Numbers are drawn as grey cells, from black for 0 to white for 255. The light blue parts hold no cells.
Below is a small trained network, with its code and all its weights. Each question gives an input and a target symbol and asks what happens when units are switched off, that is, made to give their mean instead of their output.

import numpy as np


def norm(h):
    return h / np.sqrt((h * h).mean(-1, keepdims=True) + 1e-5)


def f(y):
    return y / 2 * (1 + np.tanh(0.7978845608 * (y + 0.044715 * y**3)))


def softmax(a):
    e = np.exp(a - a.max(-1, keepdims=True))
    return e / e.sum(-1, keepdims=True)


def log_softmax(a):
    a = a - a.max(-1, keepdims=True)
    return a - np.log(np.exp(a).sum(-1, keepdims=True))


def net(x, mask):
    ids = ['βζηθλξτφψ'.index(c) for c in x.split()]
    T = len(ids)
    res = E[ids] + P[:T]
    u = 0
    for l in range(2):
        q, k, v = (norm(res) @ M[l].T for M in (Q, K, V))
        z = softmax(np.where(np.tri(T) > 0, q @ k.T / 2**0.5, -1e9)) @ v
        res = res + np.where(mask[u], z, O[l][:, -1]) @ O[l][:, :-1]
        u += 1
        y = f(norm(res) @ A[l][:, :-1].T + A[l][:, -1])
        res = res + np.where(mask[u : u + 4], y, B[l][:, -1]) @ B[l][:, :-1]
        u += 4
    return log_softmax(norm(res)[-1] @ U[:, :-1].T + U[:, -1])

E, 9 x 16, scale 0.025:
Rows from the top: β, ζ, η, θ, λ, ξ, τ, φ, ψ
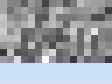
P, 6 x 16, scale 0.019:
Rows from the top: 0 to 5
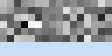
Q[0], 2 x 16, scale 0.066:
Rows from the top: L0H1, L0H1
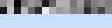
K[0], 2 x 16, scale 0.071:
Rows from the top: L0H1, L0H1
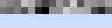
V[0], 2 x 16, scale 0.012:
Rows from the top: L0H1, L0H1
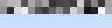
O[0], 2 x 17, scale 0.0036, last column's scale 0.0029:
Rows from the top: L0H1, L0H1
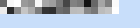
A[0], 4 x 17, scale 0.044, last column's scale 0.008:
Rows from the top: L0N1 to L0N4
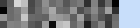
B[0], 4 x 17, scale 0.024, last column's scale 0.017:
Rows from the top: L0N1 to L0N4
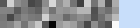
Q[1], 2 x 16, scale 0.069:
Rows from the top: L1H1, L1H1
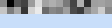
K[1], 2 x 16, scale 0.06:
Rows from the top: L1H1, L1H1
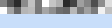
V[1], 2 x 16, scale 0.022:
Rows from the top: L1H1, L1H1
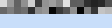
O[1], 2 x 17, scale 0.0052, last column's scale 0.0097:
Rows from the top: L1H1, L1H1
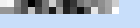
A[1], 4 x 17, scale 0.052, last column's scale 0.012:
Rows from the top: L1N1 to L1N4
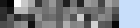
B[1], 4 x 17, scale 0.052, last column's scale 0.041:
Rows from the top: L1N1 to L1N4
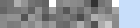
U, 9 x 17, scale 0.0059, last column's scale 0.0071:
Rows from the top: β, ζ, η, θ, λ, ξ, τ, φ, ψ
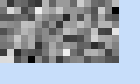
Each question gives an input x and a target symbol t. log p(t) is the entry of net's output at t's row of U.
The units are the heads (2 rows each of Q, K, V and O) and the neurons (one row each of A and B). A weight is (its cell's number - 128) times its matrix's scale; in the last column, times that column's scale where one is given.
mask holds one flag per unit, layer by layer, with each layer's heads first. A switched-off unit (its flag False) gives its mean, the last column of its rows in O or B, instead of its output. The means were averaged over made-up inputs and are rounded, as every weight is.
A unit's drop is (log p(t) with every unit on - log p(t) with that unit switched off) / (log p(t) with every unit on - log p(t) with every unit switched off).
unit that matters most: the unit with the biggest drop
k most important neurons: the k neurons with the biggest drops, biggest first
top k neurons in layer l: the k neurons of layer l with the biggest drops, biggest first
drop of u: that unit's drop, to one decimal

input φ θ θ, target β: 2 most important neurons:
(L1N1 L0N2)
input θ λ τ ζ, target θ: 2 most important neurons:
(L0N4 L1N1)
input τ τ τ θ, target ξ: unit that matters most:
L0N4
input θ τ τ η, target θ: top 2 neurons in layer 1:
(L1N1 L1N2)
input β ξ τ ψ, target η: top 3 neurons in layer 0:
(L0N4 L0N1 L0N2)
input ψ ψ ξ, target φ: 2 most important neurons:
(L0N1 L1N1)
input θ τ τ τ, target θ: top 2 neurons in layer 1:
(L1N1 L1N2)
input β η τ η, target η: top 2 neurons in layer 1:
(L1N2 L1N1)
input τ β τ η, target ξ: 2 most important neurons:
(L1N1 L0N4)
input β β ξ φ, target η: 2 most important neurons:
(L0N4 L1N1)
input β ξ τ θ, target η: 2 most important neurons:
(L0N4 L1N2)
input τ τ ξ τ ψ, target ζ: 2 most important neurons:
(L0N1 L1N4)
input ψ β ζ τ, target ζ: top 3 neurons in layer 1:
(L1N1 L1N2 L1N3)
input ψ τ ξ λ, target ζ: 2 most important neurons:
(L1N1 L0N4)
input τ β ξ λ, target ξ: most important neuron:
(L1N1)
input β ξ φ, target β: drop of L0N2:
0.9
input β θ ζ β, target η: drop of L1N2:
0.5
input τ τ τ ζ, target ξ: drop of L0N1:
0.1
